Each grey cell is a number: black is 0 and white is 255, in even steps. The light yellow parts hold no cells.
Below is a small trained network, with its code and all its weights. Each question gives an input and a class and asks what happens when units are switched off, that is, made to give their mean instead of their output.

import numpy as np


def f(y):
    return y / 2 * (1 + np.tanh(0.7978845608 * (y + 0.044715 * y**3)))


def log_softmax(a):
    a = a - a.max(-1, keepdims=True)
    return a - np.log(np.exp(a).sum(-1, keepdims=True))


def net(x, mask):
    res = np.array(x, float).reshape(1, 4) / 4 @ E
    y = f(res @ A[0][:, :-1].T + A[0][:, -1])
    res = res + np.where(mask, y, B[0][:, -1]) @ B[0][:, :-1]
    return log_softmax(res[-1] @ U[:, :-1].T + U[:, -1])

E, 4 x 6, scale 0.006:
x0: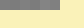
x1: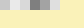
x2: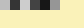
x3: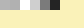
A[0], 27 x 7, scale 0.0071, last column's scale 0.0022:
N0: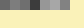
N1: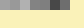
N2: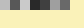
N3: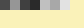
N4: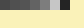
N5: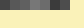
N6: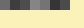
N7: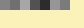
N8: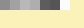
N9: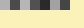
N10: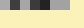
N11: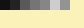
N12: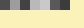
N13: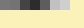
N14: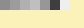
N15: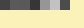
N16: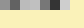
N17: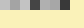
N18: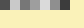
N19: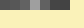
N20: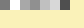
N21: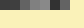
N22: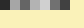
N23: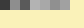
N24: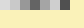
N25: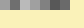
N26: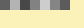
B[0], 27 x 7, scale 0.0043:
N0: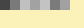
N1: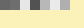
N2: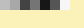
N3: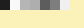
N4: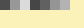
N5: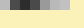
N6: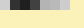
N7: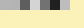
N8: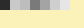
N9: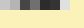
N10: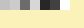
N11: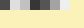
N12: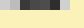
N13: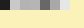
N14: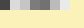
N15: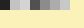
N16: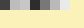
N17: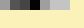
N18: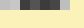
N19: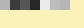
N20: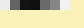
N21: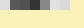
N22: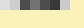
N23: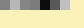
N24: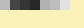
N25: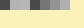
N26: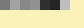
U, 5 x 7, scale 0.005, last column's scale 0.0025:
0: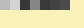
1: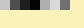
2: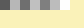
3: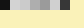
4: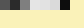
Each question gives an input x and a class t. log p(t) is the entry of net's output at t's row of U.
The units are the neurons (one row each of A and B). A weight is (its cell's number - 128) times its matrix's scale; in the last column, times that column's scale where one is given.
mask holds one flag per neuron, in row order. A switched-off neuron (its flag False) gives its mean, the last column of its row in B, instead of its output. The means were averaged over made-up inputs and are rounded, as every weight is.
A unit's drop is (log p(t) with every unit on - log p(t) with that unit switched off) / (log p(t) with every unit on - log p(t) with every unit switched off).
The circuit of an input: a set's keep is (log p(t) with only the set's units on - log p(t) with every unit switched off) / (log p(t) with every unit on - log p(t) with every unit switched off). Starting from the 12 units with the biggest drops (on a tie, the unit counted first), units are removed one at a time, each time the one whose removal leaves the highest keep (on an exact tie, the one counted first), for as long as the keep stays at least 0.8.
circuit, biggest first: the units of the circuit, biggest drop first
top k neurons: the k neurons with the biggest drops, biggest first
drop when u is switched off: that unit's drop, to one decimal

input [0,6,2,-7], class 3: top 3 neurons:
[N13; N3; N15]
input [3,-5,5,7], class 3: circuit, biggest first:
[N16; N8]
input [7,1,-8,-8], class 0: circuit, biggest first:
[N22; N26]
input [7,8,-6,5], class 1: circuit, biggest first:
[N20; N24]
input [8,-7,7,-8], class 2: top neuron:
[N13]
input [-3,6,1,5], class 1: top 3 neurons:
[N20; N24; N17]
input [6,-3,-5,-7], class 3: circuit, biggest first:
[N3; N15]
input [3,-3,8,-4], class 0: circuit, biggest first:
[N10; N9]
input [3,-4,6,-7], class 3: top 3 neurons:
[N13; N15; N11]
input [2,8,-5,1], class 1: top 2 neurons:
[N20; N24]
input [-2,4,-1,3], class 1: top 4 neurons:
[N20; N3; N13; N24]
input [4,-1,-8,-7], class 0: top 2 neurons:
[N12; N22]
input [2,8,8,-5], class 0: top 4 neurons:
[N10; N2; N9; N7]
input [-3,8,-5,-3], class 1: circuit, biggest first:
[N20]
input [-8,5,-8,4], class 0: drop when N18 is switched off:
0.2
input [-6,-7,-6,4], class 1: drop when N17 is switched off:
-0.1
